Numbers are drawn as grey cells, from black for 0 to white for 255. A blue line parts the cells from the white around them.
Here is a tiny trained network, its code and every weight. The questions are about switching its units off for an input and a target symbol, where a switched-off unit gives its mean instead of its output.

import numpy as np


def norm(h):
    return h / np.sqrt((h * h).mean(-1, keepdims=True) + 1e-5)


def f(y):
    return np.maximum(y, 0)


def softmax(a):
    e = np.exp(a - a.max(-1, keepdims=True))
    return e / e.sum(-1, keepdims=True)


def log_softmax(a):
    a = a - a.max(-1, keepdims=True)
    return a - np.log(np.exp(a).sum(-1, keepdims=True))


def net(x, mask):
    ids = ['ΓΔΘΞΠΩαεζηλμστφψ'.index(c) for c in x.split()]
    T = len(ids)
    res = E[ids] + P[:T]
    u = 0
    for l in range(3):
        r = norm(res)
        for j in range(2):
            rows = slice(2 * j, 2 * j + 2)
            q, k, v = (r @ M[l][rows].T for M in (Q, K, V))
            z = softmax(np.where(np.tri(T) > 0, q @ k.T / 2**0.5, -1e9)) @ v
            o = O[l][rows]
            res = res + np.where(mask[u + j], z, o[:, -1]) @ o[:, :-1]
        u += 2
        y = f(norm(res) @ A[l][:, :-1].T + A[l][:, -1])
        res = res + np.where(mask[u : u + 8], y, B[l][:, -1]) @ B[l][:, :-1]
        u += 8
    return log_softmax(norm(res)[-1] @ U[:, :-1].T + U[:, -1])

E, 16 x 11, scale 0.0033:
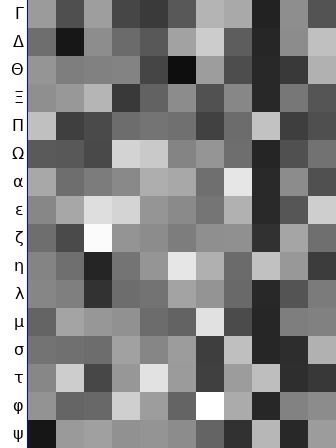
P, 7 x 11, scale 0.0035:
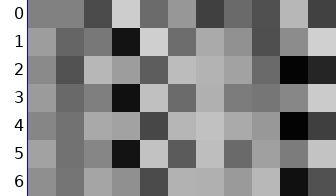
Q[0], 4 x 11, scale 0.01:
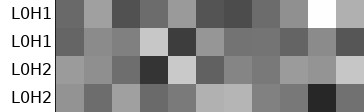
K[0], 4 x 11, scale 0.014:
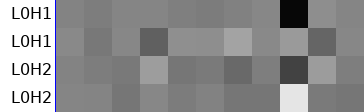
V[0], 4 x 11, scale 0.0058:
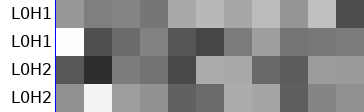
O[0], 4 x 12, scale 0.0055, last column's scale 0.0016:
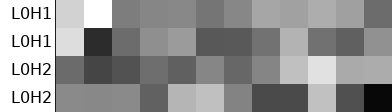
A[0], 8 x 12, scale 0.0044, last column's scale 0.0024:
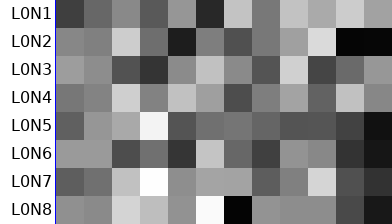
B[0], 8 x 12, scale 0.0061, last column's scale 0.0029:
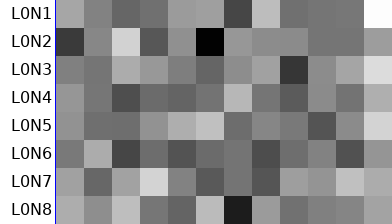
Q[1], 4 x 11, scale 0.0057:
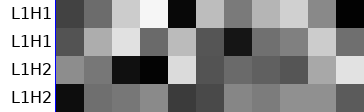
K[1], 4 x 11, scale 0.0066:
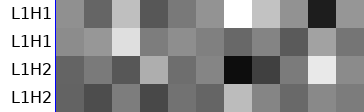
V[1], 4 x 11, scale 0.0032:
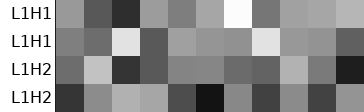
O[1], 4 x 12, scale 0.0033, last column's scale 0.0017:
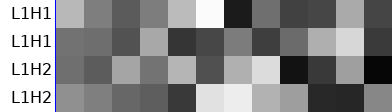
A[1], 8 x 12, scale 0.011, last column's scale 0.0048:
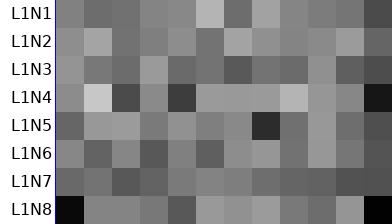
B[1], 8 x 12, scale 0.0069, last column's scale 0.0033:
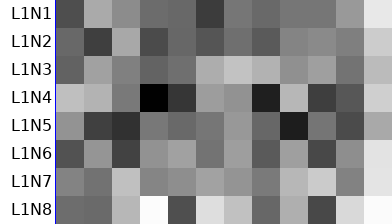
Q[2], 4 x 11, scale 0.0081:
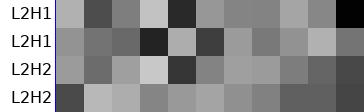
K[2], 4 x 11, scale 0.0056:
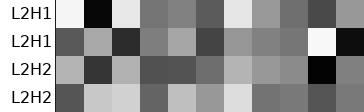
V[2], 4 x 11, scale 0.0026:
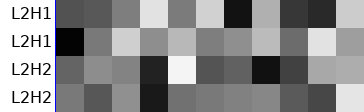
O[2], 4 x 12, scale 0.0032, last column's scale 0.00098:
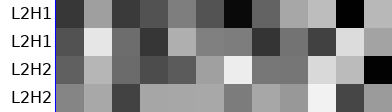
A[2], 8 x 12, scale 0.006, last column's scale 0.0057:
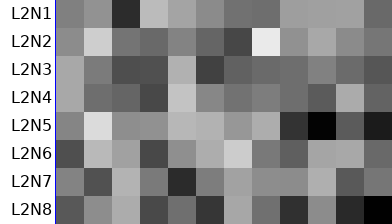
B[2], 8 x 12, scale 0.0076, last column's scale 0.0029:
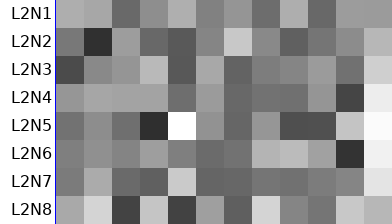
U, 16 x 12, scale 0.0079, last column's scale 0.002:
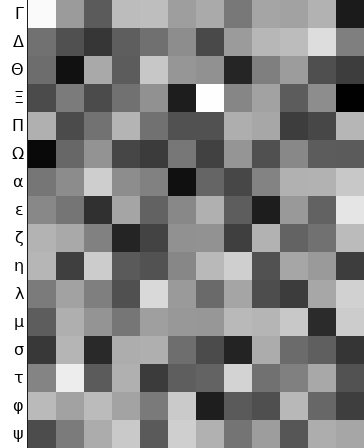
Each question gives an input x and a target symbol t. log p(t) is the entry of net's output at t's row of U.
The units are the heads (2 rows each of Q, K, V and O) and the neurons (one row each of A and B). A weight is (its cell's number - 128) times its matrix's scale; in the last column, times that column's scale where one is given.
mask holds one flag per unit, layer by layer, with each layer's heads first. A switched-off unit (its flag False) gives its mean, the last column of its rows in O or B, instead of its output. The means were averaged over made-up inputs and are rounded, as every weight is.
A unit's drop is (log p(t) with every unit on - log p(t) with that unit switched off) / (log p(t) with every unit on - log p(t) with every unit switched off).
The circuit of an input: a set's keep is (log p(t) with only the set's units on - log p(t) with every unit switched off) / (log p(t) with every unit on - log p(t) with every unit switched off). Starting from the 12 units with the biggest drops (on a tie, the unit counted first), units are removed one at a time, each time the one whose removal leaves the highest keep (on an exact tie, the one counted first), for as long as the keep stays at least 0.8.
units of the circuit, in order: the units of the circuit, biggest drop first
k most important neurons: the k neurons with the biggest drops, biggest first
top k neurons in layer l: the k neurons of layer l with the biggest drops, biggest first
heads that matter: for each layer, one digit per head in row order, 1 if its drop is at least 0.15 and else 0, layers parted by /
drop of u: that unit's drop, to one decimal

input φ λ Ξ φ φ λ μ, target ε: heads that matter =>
01 / 00 / 00
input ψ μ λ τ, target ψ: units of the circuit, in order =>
L0H1, L1N8
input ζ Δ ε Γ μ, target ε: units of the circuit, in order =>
L0H2, L1N5
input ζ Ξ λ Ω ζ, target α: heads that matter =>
01 / 00 / 00
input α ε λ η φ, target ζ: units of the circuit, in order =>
L1N4, L0H1
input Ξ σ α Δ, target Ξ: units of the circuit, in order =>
L1H1, L1N6
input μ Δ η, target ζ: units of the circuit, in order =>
L1N4, L0H1
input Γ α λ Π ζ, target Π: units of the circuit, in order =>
L0H1
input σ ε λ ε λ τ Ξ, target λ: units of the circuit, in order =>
L0H2, L2N5
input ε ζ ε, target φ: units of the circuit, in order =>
L0H2, L0N8
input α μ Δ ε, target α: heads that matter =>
10 / 01 / 00
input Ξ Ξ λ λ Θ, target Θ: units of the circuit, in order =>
L0H1, L0H2
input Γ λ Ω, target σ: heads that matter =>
00 / 00 / 10
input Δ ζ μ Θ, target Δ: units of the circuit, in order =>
L0H2
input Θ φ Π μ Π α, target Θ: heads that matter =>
10 / 00 / 00
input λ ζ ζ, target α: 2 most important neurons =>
L0N2, L0N7
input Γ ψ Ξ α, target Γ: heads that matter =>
10 / 00 / 00
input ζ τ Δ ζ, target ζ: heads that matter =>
00 / 01 / 00
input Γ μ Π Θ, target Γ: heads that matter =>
11 / 00 / 00
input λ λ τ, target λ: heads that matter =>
01 / 00 / 00
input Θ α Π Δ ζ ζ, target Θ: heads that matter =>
10 / 00 / 00
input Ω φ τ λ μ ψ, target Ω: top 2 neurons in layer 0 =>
L0N1, L0N5
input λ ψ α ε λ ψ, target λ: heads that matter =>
00 / 00 / 00
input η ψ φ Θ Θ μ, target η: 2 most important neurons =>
L0N1, L2N2
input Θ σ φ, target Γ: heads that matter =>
01 / 00 / 00
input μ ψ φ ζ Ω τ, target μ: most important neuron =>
L2N6
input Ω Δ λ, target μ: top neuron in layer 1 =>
L1N3
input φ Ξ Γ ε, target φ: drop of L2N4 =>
0.1
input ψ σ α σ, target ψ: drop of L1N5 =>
0.0
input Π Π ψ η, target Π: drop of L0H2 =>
0.2
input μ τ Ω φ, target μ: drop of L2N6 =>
0.3
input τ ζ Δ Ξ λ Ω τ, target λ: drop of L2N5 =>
0.3
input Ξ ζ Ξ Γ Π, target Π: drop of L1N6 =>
0.1
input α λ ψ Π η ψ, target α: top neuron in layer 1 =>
L1N2
